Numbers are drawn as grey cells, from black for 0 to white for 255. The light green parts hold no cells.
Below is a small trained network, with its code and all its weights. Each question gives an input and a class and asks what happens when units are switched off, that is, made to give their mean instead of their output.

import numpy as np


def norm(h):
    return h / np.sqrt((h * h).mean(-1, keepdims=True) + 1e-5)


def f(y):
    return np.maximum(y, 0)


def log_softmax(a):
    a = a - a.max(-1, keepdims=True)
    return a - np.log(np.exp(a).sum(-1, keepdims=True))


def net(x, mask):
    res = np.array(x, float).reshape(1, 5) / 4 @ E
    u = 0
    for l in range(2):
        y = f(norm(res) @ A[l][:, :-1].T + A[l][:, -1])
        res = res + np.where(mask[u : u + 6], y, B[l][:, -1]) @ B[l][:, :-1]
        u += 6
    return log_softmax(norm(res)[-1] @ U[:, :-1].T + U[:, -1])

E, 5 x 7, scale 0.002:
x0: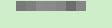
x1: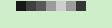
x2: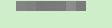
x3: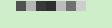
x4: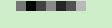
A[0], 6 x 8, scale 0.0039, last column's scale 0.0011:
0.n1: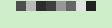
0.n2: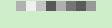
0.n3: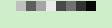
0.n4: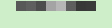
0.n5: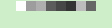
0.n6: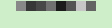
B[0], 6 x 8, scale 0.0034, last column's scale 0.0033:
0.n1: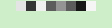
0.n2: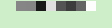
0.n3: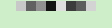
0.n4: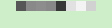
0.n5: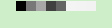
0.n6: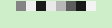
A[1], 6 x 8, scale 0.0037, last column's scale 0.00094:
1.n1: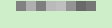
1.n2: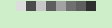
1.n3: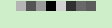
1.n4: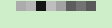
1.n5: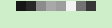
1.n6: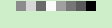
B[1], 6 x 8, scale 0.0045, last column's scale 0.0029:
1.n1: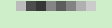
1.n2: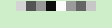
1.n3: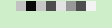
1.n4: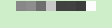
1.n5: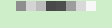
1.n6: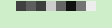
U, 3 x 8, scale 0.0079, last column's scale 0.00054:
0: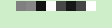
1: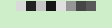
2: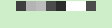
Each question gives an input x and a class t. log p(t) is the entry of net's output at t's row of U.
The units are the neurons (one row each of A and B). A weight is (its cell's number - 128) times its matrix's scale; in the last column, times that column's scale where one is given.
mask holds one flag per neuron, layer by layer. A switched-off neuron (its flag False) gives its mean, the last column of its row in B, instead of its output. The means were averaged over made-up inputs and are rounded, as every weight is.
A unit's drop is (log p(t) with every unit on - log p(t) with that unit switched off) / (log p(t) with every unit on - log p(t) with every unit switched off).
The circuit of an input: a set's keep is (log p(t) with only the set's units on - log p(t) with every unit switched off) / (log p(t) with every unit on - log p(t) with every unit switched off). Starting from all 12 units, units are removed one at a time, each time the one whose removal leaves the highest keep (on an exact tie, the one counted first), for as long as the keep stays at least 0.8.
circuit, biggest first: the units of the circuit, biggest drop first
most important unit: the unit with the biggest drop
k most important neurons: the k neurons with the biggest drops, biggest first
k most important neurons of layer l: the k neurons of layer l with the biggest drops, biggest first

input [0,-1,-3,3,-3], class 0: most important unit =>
0.n2
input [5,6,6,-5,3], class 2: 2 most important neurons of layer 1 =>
(1.n5 1.n3)
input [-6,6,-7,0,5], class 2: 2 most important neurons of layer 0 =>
(0.n4 0.n2)
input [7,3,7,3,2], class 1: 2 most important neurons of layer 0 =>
(0.n2 0.n1)
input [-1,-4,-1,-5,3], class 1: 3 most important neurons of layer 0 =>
(0.n3 0.n2 0.n4)
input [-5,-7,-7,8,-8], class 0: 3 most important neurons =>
(0.n2 0.n3 1.n2)
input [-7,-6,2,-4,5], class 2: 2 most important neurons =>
(0.n5 0.n2)
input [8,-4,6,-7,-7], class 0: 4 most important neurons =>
(0.n2 0.n1 1.n6 1.n3)
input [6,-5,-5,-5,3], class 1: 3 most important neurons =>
(0.n3 0.n4 0.n2)
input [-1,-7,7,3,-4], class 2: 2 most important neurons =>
(0.n5 0.n6)
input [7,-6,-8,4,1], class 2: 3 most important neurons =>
(0.n5 0.n3 1.n3)
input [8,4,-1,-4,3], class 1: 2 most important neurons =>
(0.n3 0.n2)
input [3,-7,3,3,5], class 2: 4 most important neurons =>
(0.n5 0.n2 1.n6 1.n4)
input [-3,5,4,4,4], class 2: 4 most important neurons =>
(0.n4 0.n2 0.n3 1.n5)
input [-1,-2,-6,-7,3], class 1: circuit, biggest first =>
(0.n3)
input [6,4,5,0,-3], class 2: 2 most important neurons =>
(0.n6 0.n4)
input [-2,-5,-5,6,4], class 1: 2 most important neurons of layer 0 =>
(0.n1 0.n2)
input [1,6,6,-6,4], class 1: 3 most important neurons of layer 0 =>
(0.n3 0.n5 0.n2)
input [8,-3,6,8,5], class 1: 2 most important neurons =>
(0.n1 0.n2)
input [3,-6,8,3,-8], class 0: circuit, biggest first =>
(0.n2)
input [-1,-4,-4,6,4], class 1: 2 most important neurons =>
(0.n1 0.n2)
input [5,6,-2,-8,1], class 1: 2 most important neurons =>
(0.n3 0.n5)
